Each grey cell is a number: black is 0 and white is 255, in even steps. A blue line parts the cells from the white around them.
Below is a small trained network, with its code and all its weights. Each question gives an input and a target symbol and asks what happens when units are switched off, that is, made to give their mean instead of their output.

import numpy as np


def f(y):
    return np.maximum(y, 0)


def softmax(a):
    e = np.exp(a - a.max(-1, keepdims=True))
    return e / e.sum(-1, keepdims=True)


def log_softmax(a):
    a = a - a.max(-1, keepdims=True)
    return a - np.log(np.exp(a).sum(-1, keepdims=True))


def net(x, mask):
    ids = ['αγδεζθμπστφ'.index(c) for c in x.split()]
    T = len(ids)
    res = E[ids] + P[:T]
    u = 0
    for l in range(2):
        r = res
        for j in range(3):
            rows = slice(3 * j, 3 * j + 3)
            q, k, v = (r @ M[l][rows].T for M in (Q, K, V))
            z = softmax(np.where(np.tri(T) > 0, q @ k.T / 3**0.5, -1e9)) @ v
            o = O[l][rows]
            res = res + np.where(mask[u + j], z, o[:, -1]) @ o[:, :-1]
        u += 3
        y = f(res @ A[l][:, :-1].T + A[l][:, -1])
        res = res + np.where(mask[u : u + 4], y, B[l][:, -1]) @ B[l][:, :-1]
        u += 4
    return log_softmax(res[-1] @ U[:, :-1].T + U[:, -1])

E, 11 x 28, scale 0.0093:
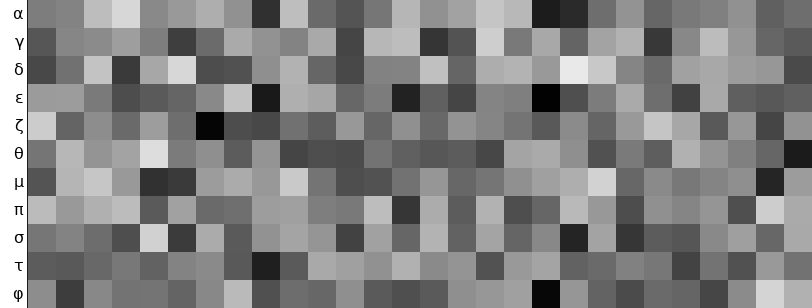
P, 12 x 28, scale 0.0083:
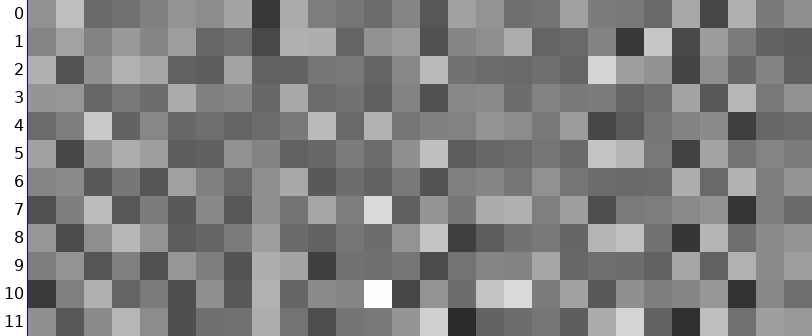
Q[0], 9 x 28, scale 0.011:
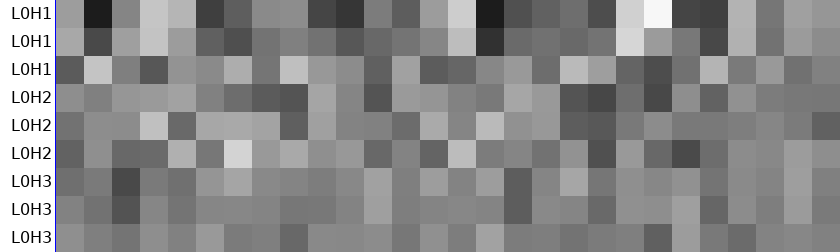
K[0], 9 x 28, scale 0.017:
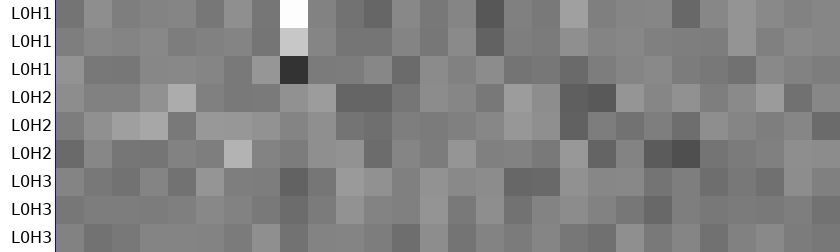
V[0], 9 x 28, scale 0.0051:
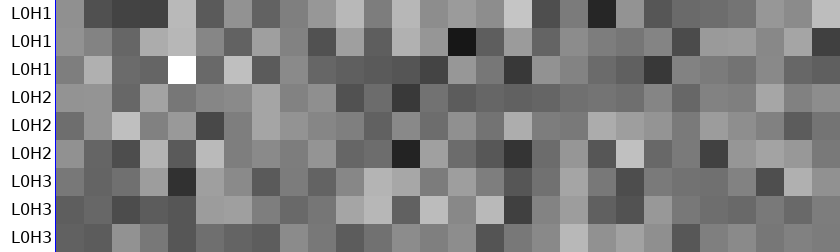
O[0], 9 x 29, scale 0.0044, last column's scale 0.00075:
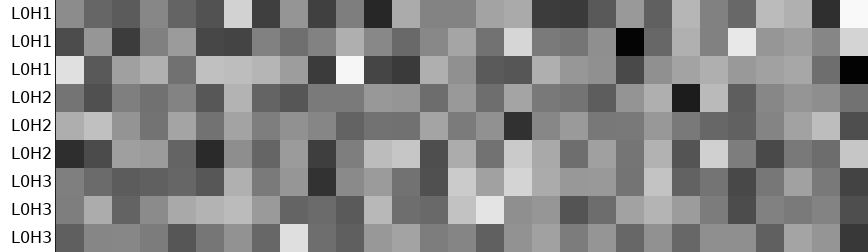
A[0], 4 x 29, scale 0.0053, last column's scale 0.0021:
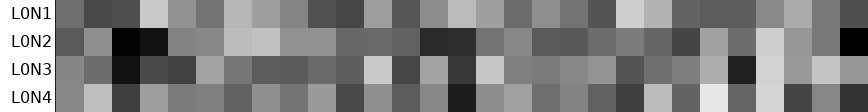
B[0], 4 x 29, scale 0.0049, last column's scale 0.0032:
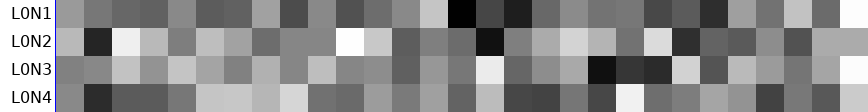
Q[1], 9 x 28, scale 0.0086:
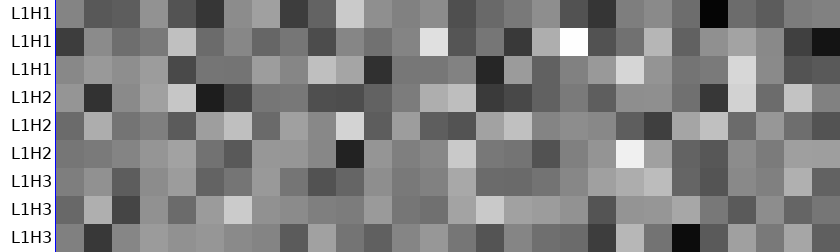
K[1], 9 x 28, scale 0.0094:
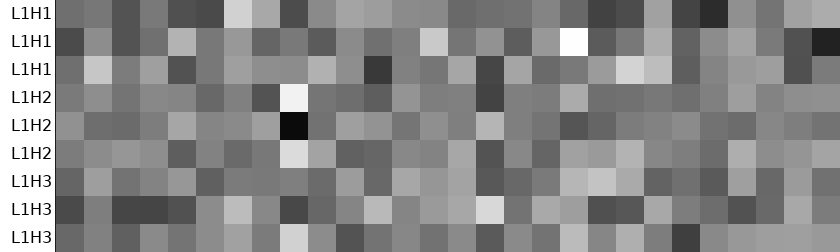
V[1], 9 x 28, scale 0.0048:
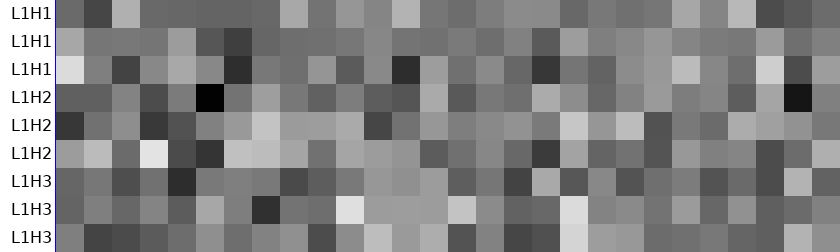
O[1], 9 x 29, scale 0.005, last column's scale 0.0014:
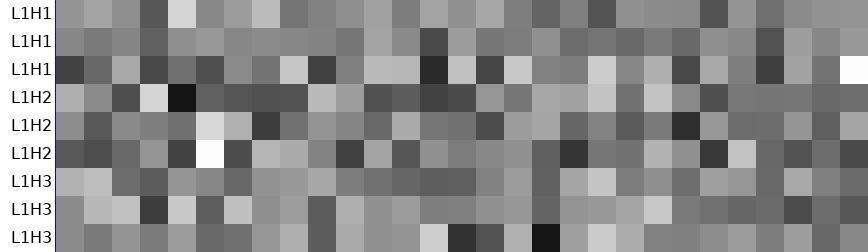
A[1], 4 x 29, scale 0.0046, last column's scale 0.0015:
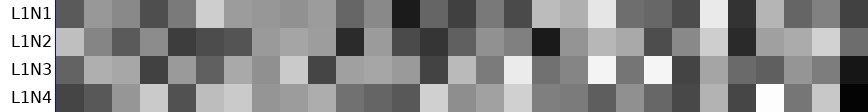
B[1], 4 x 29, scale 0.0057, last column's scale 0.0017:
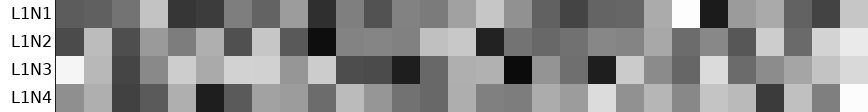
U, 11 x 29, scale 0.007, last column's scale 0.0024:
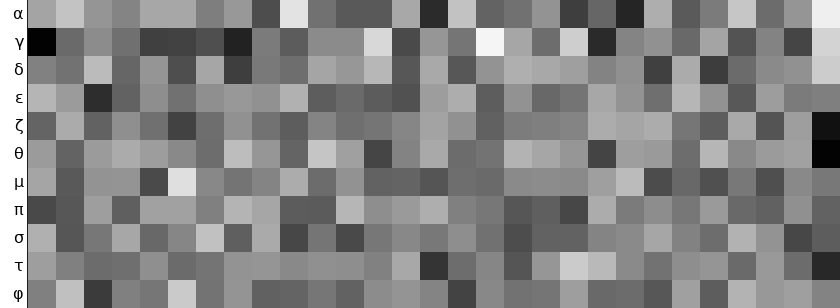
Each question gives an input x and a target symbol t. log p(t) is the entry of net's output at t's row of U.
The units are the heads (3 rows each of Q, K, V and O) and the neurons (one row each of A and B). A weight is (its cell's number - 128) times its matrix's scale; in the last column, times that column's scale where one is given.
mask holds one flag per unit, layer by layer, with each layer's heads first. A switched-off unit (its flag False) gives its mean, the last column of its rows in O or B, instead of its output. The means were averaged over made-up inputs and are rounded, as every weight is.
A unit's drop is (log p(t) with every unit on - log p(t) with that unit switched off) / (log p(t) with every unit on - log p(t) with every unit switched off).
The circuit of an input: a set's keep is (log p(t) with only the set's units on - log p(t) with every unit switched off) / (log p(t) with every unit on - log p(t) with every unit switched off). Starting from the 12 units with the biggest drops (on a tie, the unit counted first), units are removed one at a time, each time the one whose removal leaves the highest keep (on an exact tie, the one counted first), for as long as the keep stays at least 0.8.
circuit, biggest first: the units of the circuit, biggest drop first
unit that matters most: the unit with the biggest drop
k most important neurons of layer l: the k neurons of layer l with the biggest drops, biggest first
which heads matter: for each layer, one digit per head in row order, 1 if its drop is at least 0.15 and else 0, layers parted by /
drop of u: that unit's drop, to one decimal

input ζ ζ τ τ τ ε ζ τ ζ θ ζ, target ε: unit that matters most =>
L1N3
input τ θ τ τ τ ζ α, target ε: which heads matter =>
000 / 000
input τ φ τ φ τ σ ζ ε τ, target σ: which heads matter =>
100 / 000
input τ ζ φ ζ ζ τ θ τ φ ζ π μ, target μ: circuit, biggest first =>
[L1H2, L0H1]
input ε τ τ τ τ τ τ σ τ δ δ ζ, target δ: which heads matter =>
000 / 010
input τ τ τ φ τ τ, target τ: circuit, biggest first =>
[L1H3, L0N1]
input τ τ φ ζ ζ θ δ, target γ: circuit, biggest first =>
[L1N1, L1N3]
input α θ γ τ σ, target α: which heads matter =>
010 / 000
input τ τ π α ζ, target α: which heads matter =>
011 / 000
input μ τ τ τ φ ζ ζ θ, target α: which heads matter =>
000 / 100
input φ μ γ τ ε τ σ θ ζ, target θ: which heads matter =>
100 / 000
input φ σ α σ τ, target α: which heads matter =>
001 / 100
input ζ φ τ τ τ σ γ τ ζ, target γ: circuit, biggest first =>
[L0H1, L1H2, L1N3]
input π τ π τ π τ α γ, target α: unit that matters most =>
L1H1
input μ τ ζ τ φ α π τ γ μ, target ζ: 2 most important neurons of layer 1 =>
[L1N2, L1N1]
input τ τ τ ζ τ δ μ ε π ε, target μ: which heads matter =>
000 / 000
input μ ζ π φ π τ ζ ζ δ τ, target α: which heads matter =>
000 / 000
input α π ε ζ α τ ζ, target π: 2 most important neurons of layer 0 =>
[L0N4, L0N3]
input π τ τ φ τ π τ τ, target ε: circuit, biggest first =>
[L1N3, L0H3, L1H3]
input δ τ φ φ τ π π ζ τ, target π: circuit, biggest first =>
[L1H2]
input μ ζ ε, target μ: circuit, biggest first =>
[L1H2, L0H1]
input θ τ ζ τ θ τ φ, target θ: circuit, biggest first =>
[L0N2, L1N4, L0N3]
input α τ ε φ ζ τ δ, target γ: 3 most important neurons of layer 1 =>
[L1N1, L1N3, L1N4]
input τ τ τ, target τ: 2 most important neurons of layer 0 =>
[L0N1, L0N3]
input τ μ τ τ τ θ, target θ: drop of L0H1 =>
1.1
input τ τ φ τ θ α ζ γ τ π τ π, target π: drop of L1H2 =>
0.9
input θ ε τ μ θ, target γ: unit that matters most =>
L0N4
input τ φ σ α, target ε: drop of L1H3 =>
0.1
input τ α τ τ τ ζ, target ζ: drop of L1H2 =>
0.7
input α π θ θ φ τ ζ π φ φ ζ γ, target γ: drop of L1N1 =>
0.0
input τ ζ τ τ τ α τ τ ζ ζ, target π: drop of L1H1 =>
0.4
